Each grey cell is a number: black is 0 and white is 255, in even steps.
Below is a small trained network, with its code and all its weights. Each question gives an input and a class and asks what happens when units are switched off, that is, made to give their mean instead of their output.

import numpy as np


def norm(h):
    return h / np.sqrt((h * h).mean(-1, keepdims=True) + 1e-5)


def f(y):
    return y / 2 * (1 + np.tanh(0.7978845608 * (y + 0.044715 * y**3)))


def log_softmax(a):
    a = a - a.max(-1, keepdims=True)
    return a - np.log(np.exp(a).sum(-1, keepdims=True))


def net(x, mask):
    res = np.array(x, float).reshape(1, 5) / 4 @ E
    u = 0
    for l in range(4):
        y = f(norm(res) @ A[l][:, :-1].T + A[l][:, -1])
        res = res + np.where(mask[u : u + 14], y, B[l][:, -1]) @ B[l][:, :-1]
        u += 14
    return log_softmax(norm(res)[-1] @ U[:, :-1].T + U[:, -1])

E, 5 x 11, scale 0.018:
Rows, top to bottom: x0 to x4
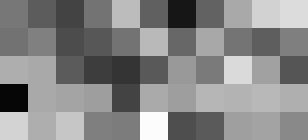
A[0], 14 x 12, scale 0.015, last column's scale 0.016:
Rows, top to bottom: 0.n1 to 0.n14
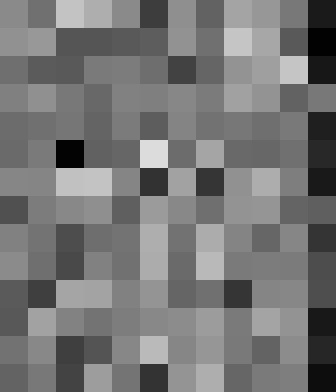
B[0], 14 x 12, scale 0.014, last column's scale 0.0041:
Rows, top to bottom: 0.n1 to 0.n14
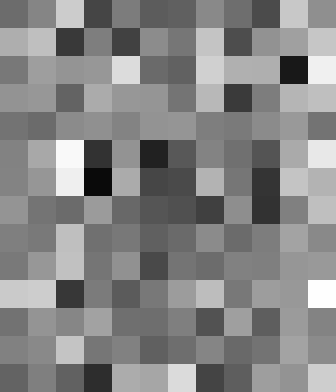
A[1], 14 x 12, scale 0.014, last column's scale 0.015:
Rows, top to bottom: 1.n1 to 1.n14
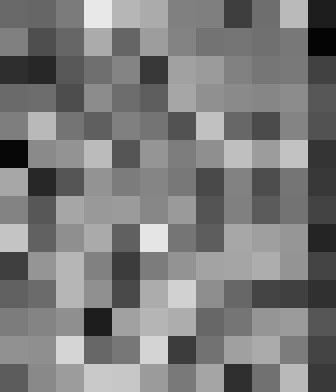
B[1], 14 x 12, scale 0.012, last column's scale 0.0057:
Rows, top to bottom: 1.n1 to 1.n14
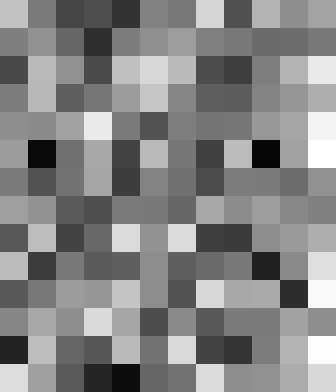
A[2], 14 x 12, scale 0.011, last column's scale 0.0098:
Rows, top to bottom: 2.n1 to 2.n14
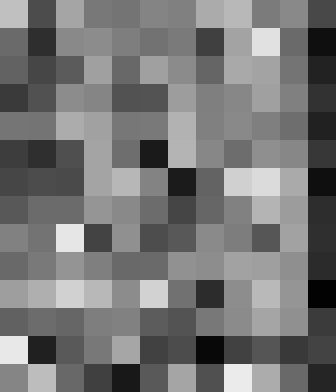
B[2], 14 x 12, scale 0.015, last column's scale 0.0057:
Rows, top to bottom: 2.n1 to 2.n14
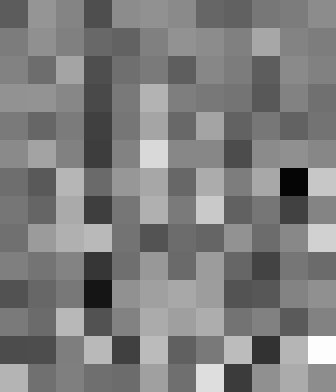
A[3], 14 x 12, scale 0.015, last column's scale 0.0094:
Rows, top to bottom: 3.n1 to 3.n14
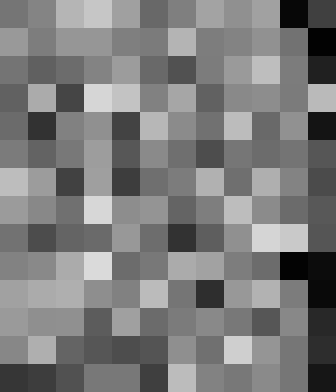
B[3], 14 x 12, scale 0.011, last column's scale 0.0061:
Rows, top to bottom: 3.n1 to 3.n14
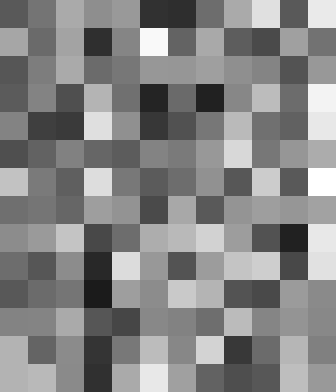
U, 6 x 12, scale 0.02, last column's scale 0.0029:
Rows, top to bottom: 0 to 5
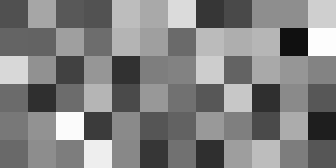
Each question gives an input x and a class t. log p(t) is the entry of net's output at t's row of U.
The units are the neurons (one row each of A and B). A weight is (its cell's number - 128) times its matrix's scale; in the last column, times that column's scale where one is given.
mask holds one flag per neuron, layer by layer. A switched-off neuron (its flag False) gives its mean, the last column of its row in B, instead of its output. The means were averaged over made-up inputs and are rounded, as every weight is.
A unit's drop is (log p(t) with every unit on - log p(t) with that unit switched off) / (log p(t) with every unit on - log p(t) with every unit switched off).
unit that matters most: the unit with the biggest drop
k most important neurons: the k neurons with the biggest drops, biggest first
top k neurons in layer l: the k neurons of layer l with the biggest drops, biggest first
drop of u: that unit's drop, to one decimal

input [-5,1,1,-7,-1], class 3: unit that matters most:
2.n13
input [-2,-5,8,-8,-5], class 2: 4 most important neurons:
(0.n2, 1.n6, 2.n14, 1.n10)
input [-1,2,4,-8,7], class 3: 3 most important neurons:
(2.n13, 1.n3, 1.n7)
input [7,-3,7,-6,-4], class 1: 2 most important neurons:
(0.n11, 1.n14)
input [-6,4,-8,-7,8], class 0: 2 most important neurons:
(1.n9, 0.n4)
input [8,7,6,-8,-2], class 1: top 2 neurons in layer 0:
(0.n3, 0.n8)
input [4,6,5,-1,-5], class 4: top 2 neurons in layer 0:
(0.n6, 0.n11)
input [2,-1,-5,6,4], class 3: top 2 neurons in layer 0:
(0.n4, 0.n2)
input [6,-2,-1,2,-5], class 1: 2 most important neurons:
(0.n3, 2.n7)
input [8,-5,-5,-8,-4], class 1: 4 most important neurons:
(0.n3, 2.n7, 1.n6, 1.n10)
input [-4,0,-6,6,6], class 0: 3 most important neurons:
(1.n9, 1.n13, 0.n4)
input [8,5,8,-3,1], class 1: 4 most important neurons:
(0.n3, 2.n7, 1.n14, 0.n11)
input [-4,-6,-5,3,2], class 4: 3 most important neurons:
(0.n7, 0.n4, 0.n2)
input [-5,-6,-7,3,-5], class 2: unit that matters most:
1.n14
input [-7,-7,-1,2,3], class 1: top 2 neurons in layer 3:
(3.n10, 3.n1)
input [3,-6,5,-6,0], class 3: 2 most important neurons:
(2.n13, 1.n14)
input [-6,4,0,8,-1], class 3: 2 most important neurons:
(1.n6, 1.n10)
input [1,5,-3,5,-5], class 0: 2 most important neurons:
(0.n14, 1.n3)
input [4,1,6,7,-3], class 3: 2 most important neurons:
(1.n6, 0.n11)
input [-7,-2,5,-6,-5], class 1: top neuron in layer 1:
(1.n11)
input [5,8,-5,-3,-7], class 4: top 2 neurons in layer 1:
(1.n13, 1.n14)
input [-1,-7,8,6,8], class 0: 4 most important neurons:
(1.n13, 1.n9, 0.n11, 1.n14)
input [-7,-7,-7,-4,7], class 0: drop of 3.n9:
0.1
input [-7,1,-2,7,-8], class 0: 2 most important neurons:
(1.n3, 0.n14)
